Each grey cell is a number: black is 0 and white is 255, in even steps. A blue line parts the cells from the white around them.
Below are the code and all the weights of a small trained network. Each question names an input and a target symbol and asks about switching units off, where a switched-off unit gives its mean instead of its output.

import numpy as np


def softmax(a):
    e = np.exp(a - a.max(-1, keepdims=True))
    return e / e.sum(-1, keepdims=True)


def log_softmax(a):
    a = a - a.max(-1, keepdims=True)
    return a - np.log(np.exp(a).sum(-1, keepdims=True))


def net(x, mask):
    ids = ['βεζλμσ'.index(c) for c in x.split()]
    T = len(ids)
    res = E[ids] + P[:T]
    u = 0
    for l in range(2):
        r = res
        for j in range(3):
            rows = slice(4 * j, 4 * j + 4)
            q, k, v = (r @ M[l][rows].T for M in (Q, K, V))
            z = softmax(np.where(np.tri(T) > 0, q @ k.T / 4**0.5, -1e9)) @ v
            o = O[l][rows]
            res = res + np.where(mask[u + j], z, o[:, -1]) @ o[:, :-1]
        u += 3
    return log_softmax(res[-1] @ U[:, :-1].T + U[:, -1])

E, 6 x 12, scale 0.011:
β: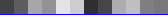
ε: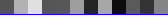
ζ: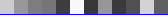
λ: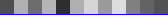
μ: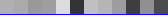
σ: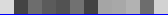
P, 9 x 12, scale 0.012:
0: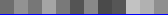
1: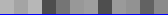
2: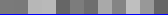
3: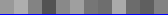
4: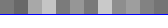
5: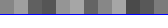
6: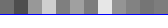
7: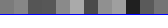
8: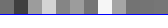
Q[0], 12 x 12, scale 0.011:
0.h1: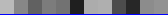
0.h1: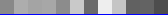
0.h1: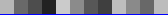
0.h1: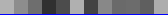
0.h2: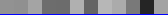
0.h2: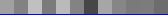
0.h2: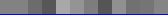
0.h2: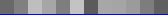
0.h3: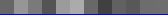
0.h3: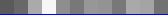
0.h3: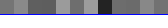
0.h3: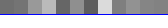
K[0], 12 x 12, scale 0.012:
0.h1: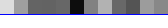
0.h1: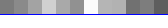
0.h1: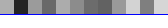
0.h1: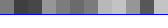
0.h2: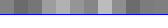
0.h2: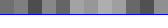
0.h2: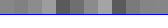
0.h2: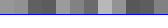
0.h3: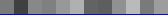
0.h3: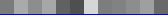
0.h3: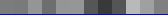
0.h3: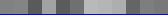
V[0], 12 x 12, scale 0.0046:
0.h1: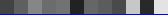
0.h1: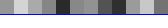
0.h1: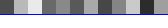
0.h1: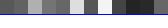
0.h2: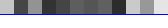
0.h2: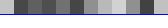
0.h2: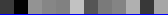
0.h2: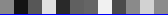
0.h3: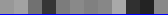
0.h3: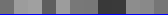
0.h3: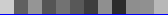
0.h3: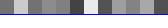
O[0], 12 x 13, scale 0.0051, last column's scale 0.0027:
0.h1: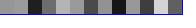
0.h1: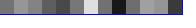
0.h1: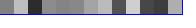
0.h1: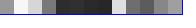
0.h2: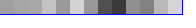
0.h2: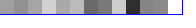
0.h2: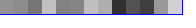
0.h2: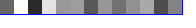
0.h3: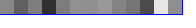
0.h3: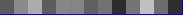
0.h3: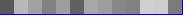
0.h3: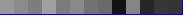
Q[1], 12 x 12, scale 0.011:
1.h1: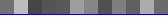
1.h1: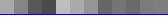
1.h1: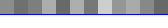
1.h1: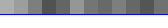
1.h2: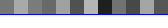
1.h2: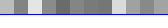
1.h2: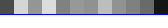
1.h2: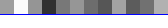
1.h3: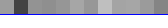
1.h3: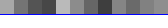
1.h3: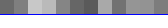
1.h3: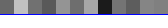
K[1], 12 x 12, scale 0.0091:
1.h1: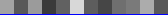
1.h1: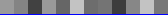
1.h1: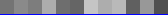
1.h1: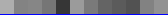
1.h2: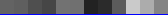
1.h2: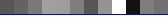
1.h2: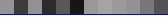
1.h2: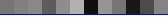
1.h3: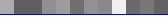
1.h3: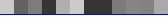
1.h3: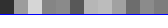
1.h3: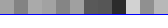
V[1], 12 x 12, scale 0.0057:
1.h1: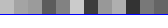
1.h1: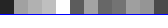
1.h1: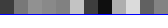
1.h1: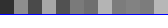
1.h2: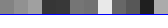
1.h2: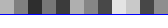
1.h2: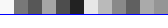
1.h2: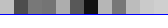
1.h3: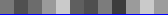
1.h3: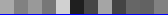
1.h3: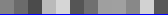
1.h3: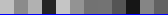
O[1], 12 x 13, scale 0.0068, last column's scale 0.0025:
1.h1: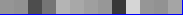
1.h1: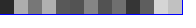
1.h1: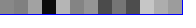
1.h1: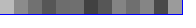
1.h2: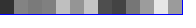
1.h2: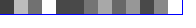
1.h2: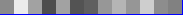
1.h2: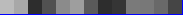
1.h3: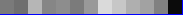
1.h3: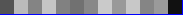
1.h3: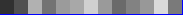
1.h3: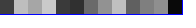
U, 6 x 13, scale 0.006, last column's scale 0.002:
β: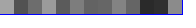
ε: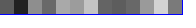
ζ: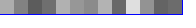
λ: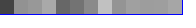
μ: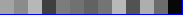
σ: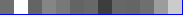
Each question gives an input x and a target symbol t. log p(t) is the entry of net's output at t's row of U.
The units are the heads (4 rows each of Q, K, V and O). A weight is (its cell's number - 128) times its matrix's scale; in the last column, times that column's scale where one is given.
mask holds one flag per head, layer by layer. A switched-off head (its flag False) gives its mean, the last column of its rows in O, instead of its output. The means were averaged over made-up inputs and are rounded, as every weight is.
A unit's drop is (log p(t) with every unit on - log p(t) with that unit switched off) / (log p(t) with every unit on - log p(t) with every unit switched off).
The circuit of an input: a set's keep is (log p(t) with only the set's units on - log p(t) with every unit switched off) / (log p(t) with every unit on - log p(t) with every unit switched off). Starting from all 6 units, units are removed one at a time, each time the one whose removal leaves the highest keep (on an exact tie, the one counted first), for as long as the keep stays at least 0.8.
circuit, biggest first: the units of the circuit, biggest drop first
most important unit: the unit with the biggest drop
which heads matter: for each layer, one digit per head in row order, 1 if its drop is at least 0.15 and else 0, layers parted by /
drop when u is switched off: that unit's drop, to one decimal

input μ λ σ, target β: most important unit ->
1.h3
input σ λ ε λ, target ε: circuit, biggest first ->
[1.h2, 0.h2]
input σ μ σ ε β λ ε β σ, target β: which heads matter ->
001 / 001
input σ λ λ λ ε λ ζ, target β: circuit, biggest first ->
[1.h3, 0.h3]
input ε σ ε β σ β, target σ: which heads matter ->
010 / 010
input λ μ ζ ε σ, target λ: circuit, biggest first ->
[1.h3, 0.h1, 1.h1]
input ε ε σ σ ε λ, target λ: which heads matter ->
100 / 010
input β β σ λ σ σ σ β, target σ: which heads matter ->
001 / 010
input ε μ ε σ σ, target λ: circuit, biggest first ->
[1.h3, 1.h1]
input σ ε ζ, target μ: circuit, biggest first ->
[0.h1, 1.h2]
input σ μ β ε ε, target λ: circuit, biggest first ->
[1.h1, 1.h3]
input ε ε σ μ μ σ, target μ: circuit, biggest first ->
[1.h2, 0.h3, 0.h2]
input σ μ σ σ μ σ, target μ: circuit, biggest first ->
[1.h2, 0.h2]
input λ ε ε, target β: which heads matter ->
001 / 101
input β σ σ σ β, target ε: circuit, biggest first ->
[1.h1, 1.h3, 0.h3]
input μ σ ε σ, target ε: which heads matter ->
011 / 010
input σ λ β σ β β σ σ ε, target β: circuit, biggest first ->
[1.h3]
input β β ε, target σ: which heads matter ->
100 / 001
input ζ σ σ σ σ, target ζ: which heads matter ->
000 / 111
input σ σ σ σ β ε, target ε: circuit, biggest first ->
[1.h2]
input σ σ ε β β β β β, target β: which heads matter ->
100 / 010
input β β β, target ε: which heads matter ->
000 / 101
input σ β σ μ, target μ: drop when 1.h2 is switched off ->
0.4
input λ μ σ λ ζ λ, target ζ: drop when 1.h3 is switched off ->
0.1
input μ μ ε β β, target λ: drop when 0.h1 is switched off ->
0.1
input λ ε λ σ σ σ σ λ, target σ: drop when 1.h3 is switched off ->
-0.1
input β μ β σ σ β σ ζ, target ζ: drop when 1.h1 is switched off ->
1.7
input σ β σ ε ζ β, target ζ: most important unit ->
0.h1
